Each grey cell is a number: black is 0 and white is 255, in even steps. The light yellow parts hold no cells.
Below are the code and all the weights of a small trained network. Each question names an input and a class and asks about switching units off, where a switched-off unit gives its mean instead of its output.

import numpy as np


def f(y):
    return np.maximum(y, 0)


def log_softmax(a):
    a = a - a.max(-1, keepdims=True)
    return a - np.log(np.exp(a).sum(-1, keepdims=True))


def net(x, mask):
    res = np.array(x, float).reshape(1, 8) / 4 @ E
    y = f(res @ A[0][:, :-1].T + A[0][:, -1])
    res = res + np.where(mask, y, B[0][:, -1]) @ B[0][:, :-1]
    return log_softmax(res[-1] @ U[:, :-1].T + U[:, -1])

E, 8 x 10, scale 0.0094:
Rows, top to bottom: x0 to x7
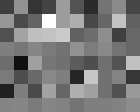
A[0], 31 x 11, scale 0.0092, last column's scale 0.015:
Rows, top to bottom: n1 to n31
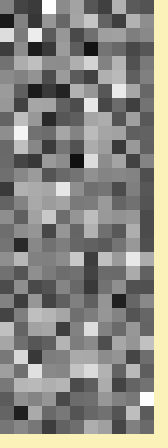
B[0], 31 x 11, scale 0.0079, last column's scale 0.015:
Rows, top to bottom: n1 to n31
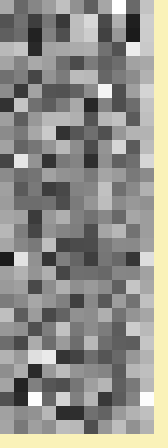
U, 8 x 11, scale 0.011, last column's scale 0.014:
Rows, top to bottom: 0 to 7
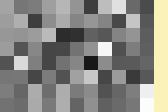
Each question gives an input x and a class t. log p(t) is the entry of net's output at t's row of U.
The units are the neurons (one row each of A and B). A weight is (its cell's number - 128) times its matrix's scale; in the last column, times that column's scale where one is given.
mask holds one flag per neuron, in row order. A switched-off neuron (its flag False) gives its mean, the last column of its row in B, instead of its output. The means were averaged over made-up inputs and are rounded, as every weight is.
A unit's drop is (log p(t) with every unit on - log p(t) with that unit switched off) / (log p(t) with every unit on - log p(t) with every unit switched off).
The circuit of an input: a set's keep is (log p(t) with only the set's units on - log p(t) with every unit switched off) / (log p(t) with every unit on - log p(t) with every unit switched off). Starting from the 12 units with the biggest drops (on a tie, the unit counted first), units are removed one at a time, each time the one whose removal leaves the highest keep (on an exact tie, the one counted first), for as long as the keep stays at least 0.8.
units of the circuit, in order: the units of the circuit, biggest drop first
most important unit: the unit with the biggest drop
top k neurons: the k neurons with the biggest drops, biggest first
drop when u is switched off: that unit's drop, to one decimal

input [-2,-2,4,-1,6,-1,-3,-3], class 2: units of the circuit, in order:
n30
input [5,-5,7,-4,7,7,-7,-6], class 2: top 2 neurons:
n30; n22
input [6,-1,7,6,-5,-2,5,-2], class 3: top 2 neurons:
n14; n28
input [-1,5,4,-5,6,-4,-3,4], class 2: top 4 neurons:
n30; n20; n18; n9
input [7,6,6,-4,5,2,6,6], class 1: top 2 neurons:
n4; n21
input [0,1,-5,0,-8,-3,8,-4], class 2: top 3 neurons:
n26; n3; n10
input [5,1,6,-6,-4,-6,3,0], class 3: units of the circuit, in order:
n14; n28
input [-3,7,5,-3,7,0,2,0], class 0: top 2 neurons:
n1; n26
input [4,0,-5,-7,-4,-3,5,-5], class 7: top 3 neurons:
n3; n7; n26
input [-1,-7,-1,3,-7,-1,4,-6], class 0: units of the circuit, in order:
n9; n11
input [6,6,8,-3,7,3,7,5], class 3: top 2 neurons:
n14; n23
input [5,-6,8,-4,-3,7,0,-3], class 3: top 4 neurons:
n28; n14; n19; n23
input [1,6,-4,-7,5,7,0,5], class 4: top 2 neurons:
n12; n8
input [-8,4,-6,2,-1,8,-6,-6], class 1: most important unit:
n24
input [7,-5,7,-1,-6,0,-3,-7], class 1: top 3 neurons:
n4; n21; n7
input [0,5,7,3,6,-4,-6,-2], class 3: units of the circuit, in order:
n28; n14
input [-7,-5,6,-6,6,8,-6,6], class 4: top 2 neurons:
n8; n12
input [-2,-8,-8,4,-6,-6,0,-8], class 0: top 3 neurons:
n9; n11; n31
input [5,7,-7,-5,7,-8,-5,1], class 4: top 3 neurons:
n19; n9; n11
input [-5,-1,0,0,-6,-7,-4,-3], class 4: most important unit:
n19
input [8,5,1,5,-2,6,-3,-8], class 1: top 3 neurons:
n4; n21; n19
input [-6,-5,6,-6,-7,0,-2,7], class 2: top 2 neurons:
n10; n5
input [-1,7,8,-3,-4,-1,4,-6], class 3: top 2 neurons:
n14; n28
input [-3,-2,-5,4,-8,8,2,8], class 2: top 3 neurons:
n26; n10; n19
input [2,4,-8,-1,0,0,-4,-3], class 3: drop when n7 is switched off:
1.1
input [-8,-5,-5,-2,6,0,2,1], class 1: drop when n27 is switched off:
0.4
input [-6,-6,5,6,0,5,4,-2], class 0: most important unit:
n11
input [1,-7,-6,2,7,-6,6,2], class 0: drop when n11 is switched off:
0.3
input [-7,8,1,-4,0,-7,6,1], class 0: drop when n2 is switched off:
0.0
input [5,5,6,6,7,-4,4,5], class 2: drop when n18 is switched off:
0.2
